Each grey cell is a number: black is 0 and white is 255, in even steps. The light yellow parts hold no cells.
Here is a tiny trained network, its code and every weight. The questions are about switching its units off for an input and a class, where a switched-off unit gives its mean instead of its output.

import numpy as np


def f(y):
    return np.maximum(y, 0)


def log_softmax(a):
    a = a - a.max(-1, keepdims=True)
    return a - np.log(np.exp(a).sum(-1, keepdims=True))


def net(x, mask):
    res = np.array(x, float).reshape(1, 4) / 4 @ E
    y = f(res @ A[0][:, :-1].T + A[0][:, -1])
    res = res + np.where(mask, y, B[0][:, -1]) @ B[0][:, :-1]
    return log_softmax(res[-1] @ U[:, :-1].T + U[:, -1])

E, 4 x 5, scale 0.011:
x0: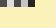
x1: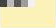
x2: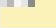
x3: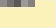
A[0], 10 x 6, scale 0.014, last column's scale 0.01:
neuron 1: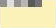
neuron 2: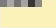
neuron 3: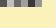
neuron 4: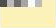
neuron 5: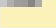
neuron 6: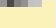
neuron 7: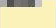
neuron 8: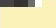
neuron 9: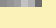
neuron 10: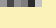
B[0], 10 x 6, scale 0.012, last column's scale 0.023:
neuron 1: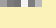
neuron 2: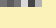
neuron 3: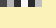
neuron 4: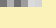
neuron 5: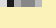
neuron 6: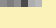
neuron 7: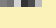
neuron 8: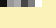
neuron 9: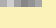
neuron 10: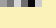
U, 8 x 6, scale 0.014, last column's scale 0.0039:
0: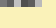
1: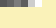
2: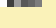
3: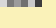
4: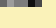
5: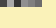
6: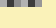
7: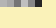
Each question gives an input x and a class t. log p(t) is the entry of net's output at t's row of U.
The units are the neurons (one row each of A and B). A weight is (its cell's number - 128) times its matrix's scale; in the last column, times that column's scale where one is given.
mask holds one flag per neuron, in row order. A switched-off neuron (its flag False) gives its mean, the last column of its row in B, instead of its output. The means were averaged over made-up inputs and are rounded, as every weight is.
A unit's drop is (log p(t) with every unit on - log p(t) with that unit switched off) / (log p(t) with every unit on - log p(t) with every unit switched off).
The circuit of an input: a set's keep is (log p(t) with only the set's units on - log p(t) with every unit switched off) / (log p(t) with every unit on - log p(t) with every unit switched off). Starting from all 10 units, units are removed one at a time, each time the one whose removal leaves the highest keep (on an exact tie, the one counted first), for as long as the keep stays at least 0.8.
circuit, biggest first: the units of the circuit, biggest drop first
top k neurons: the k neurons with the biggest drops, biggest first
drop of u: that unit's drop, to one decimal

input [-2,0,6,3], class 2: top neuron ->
[neuron 5]
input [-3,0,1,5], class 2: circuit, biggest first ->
[neuron 8; neuron 3]
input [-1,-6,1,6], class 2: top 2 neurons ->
[neuron 8; neuron 3]
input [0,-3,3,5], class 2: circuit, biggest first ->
[neuron 3; neuron 8]
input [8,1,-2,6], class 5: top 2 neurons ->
[neuron 10; neuron 7]
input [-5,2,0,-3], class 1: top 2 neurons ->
[neuron 10; neuron 5]
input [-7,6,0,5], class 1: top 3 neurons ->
[neuron 5; neuron 10; neuron 1]
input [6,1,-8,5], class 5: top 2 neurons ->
[neuron 10; neuron 7]
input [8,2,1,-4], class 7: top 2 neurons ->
[neuron 8; neuron 1]
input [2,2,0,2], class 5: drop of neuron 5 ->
0.1
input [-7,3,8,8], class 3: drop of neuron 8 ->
0.0
